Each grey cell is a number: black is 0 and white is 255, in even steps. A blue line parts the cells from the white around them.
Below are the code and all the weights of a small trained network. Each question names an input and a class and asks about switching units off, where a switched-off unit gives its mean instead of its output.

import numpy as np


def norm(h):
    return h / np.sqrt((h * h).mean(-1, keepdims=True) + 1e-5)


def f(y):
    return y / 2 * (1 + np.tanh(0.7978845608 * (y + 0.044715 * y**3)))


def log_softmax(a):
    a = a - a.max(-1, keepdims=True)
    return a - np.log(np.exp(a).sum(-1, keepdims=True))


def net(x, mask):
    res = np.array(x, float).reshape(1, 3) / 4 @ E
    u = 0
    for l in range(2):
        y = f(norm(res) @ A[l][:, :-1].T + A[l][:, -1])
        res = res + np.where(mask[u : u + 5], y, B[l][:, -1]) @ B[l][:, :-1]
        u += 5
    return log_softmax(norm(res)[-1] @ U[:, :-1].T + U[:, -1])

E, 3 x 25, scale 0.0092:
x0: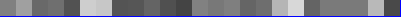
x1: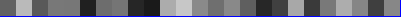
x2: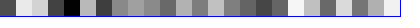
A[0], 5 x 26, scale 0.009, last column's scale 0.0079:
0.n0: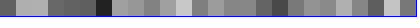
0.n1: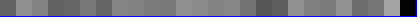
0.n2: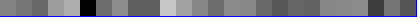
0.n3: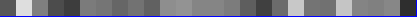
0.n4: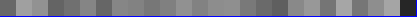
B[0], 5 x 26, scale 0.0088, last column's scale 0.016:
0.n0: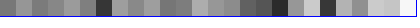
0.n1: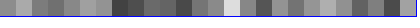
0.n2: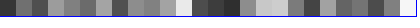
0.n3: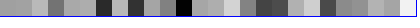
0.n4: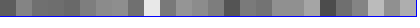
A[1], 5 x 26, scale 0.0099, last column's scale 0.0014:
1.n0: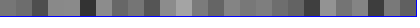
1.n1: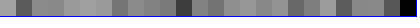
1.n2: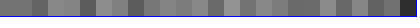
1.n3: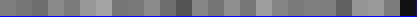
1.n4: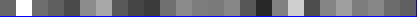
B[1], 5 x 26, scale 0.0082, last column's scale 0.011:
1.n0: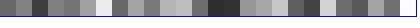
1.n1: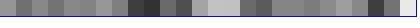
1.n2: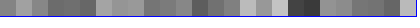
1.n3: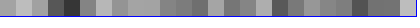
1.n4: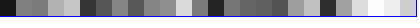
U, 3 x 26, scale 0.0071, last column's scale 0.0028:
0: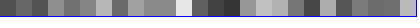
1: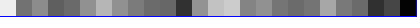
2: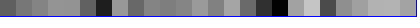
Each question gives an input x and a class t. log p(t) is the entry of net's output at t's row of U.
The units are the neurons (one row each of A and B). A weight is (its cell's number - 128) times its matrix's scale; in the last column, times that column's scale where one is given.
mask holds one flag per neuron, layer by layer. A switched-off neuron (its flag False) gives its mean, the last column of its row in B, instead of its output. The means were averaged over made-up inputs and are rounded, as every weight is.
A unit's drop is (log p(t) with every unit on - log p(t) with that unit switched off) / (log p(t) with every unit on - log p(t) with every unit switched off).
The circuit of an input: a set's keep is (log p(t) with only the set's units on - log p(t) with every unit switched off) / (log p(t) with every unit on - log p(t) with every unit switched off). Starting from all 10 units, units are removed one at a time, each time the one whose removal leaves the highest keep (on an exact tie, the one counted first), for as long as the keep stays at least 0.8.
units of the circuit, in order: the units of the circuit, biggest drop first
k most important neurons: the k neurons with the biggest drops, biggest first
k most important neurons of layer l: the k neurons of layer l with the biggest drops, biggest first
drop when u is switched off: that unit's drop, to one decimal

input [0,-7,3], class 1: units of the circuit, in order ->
0.n2, 0.n0, 1.n4
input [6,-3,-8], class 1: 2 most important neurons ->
0.n2, 1.n1
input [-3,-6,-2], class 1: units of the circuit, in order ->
0.n2, 0.n0
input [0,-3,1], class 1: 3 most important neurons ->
0.n2, 0.n0, 0.n3
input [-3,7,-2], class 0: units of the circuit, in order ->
0.n2
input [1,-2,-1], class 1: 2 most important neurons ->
0.n2, 0.n0
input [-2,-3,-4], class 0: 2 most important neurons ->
0.n3, 0.n0
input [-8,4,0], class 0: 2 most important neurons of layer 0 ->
0.n2, 0.n3
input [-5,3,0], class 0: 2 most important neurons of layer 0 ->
0.n2, 0.n3
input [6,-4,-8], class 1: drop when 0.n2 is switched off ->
0.9
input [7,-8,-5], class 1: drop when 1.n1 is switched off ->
0.0
